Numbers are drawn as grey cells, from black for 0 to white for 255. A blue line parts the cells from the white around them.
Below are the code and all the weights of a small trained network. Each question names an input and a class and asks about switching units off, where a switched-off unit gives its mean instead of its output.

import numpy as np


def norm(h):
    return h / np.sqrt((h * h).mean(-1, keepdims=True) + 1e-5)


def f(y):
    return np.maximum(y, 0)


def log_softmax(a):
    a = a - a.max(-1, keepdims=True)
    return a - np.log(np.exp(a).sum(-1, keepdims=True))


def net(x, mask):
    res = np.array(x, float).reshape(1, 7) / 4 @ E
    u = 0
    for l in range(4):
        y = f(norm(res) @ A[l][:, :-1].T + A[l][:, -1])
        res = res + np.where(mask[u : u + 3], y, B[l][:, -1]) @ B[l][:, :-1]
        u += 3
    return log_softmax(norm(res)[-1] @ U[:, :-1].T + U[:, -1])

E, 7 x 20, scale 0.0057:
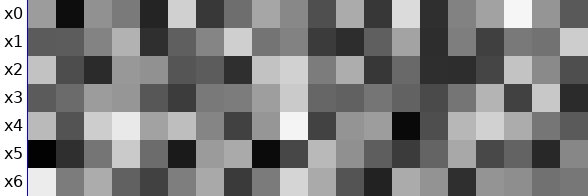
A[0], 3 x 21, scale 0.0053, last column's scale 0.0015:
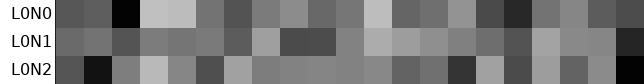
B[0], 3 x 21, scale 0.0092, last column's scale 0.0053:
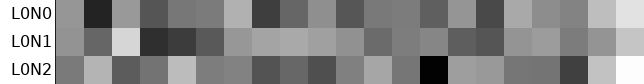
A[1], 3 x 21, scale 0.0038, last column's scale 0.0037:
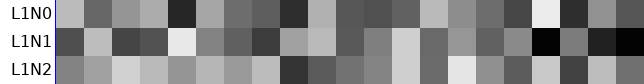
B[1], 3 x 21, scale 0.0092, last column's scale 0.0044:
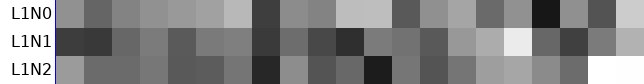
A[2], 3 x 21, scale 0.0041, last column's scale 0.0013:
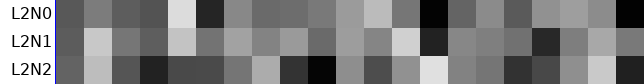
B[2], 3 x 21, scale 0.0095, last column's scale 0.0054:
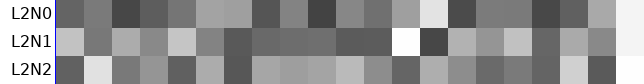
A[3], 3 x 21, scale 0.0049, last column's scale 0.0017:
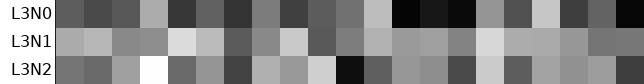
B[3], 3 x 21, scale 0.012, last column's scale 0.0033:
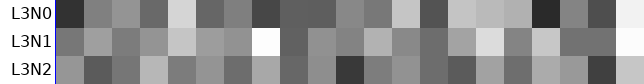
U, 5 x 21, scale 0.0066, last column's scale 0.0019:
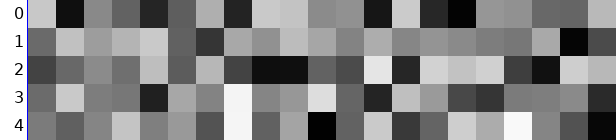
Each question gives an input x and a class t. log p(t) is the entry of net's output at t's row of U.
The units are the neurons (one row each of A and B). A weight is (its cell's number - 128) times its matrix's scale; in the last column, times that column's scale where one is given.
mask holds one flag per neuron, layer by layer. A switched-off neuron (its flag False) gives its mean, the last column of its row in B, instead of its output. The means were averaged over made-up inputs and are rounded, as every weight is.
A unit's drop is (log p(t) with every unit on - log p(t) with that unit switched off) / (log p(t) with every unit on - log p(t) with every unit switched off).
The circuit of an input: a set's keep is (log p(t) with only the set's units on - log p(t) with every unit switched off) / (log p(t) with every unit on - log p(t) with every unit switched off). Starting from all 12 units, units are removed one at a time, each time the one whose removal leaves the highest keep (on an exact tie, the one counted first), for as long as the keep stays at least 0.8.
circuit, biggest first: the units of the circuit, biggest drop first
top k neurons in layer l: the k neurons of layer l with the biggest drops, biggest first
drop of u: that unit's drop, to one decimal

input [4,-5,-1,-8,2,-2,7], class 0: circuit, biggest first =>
[L0N2]
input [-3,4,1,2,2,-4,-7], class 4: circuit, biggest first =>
[L0N2; L3N2]
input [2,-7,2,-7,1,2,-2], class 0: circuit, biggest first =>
[L0N2; L2N1; L3N0; L0N1]
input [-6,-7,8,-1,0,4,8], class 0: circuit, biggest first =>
[L0N2; L3N0]
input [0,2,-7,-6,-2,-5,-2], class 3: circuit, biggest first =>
[L2N2; L0N2]
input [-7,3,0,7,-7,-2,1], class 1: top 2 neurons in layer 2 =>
[L2N2; L2N1]
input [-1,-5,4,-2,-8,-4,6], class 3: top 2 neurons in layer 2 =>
[L2N2; L2N0]
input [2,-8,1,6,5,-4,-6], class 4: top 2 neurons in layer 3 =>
[L3N1; L3N0]
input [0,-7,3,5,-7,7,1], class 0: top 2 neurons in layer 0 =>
[L0N1; L0N0]
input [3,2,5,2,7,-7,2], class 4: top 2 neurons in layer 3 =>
[L3N2; L3N1]
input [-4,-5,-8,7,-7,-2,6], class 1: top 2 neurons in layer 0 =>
[L0N2; L0N0]
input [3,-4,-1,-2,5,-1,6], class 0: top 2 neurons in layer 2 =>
[L2N1; L2N2]
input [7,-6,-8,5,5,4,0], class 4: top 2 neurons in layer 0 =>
[L0N2; L0N0]
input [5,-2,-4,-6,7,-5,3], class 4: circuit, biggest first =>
[L3N1]
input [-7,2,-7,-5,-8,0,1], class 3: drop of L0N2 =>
0.2
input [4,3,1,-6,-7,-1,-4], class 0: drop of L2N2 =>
-0.2
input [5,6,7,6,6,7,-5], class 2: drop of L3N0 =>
0.0
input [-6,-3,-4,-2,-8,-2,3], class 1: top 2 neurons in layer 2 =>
[L2N2; L2N1]
